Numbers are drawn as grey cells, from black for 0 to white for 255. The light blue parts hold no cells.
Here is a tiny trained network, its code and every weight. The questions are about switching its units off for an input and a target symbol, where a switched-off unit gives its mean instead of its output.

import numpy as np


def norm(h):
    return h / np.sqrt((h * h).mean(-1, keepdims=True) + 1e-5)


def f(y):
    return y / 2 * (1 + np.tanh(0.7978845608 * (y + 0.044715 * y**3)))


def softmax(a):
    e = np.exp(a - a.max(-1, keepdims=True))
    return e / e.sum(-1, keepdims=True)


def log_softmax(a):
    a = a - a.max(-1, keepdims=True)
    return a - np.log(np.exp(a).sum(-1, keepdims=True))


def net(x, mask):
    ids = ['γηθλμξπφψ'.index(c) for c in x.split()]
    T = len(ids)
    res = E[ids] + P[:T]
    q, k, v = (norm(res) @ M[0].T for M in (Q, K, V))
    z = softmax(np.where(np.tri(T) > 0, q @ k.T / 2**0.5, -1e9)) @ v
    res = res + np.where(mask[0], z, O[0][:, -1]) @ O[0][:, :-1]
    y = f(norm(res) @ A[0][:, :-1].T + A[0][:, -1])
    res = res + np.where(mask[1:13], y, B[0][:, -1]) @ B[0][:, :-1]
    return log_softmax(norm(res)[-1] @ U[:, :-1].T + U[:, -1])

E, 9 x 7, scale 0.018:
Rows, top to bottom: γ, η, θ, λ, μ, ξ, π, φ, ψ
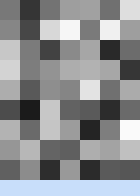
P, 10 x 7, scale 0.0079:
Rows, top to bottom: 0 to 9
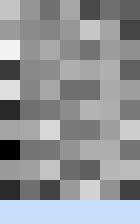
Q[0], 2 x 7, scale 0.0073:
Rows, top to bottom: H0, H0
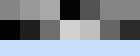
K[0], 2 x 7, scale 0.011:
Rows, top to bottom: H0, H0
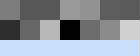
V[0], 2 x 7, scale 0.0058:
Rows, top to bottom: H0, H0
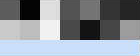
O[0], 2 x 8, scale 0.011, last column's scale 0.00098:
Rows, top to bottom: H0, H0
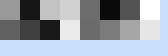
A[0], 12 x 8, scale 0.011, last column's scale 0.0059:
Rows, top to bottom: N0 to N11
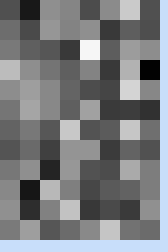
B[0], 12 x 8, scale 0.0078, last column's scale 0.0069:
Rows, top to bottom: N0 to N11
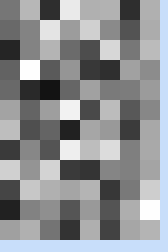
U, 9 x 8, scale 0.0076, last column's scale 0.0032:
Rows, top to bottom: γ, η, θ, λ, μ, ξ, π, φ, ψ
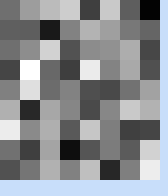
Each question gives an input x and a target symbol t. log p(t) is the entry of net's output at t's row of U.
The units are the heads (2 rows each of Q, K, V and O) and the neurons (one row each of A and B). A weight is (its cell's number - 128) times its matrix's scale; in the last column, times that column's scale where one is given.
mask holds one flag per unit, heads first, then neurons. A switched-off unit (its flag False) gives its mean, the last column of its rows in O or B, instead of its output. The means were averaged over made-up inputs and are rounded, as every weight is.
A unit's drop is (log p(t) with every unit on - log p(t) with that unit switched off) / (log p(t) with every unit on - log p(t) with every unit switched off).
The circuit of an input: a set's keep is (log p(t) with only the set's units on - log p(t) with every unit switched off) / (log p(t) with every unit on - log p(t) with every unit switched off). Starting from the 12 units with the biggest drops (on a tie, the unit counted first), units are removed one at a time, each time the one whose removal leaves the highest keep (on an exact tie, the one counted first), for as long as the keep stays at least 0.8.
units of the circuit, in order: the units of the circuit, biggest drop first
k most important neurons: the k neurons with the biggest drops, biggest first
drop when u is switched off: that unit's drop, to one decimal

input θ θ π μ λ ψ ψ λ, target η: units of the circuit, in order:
(H0)
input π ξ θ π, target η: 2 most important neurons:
(N0 N4)
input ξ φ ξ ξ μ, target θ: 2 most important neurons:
(N2 N0)
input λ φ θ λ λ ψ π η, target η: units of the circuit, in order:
(H0 N6)
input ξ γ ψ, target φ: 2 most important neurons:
(N8 N6)
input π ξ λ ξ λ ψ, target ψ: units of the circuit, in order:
(H0 N10)
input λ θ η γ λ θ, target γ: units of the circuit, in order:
(N5 N2 H0)
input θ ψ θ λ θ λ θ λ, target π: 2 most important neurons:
(N10 N7)
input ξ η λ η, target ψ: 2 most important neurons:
(N10 N9)
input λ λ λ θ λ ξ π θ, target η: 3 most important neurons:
(N7 N6 N9)
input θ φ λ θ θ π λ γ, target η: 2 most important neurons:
(N0 N6)
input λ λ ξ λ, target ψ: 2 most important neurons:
(N10 N9)
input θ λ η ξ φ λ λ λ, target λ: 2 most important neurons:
(N11 N6)
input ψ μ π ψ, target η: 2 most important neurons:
(N7 N6)
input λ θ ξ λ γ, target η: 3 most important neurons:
(N0 N4 N10)
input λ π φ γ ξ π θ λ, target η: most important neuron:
(N9)
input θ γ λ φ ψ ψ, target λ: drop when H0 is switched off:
1.0
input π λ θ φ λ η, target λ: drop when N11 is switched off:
0.3
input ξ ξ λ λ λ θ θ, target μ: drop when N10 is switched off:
0.1
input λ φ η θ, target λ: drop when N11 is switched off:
0.1
